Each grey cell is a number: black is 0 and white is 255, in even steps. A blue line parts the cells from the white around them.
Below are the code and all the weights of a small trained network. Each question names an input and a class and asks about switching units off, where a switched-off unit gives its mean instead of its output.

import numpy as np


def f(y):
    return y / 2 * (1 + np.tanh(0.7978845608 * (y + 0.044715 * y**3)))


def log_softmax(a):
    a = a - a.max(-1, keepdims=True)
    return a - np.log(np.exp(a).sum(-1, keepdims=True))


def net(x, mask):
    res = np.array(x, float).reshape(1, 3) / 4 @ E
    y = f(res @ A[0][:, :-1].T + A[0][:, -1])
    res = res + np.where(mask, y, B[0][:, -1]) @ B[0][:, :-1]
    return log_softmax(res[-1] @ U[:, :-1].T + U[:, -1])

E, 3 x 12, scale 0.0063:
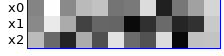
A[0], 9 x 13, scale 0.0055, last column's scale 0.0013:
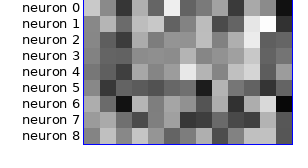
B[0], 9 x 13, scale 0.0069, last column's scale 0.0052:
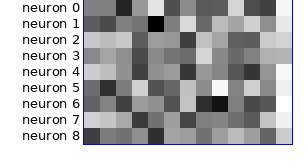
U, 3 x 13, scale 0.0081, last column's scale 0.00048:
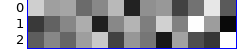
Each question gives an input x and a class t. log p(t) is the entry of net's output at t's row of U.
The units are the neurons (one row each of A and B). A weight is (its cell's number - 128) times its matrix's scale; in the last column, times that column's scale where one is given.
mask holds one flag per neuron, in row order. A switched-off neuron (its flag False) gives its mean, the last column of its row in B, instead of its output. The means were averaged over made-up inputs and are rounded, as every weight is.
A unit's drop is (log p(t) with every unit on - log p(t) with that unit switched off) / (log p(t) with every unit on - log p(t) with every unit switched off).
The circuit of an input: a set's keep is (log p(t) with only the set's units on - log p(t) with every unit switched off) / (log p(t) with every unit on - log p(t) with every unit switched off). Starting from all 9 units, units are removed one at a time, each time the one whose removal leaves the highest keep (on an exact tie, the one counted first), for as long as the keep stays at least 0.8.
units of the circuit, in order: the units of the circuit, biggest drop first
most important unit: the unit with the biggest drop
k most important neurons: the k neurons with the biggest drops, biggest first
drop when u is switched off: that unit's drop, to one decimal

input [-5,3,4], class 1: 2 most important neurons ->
[neuron 5; neuron 4]
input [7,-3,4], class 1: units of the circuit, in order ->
[neuron 1]
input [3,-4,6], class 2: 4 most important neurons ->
[neuron 6; neuron 0; neuron 7; neuron 5]
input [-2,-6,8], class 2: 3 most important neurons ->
[neuron 6; neuron 0; neuron 7]
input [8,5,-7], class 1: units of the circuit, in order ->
[neuron 1; neuron 8]
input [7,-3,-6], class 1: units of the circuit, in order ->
[neuron 1; neuron 8]
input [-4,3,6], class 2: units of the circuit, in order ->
[neuron 0; neuron 6]
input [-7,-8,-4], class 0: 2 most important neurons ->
[neuron 4; neuron 2]
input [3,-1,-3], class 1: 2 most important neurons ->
[neuron 0; neuron 6]
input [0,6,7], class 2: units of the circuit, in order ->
[neuron 6; neuron 0]
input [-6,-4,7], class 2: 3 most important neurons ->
[neuron 0; neuron 6; neuron 1]
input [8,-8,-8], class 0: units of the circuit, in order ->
[neuron 4; neuron 2]
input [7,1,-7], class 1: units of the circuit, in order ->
[neuron 1; neuron 8]
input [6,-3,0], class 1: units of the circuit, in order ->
[neuron 1]
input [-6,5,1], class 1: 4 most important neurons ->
[neuron 5; neuron 4; neuron 2; neuron 3]
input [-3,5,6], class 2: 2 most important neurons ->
[neuron 6; neuron 0]
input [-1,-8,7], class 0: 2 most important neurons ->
[neuron 2; neuron 4]
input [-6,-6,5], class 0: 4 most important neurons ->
[neuron 4; neuron 2; neuron 1; neuron 3]
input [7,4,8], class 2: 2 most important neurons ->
[neuron 0; neuron 6]
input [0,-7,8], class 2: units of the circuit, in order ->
[neuron 0]
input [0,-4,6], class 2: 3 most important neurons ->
[neuron 6; neuron 0; neuron 7]
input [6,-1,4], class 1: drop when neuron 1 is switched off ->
1.0
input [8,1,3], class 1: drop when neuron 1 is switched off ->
0.2
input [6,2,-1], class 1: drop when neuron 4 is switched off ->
0.0
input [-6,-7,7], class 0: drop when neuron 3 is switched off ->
0.2
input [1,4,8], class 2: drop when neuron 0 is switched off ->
0.2
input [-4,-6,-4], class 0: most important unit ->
neuron 4
